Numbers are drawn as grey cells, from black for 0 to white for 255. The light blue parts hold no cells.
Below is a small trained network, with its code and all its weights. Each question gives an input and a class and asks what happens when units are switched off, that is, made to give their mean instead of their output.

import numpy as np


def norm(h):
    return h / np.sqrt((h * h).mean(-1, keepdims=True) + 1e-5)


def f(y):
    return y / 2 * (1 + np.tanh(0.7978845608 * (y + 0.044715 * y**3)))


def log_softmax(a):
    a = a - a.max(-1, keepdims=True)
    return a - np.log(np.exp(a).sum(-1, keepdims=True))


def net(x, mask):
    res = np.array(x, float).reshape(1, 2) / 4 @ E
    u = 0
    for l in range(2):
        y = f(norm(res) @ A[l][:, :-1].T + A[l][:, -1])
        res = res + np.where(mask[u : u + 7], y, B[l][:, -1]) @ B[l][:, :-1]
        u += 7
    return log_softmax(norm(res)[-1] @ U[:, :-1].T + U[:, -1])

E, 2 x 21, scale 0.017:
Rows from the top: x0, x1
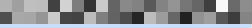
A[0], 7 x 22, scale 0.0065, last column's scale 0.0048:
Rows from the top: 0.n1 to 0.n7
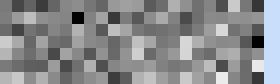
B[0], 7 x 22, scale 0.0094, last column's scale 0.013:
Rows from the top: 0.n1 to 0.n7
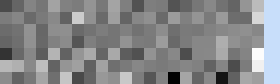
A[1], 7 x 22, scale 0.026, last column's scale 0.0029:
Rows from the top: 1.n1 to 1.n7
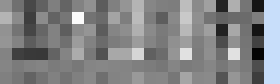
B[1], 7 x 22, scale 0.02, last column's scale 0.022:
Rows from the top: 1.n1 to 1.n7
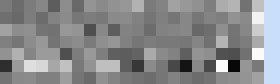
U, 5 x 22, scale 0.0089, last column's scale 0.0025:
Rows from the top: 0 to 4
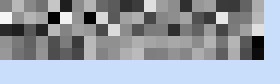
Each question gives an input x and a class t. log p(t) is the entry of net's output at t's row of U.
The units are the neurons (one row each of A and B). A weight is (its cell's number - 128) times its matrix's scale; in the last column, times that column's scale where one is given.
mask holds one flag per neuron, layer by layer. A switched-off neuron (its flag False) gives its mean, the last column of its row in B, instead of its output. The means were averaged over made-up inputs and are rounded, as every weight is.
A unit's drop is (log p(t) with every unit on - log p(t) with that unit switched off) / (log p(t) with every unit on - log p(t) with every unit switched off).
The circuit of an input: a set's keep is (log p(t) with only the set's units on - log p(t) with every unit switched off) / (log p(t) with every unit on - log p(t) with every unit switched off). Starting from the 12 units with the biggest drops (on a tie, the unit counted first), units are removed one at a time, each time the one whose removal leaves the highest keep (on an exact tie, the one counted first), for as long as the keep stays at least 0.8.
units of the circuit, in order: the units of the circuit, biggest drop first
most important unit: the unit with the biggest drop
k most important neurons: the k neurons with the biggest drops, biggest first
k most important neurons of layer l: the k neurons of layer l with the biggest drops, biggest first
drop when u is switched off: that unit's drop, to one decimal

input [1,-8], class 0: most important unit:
1.n5
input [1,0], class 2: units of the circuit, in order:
1.n5, 1.n3
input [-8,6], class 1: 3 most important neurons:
0.n5, 1.n3, 1.n5
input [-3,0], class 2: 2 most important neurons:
0.n6, 1.n2
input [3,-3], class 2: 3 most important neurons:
0.n5, 1.n5, 1.n3
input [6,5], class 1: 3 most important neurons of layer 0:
0.n5, 0.n7, 0.n1
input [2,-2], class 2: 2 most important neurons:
0.n5, 1.n5
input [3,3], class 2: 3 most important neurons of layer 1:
1.n5, 1.n3, 1.n1
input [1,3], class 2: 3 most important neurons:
0.n2, 1.n5, 0.n5
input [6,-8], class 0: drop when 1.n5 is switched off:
0.7
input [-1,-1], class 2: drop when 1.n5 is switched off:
0.8
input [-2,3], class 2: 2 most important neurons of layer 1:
1.n5, 1.n2
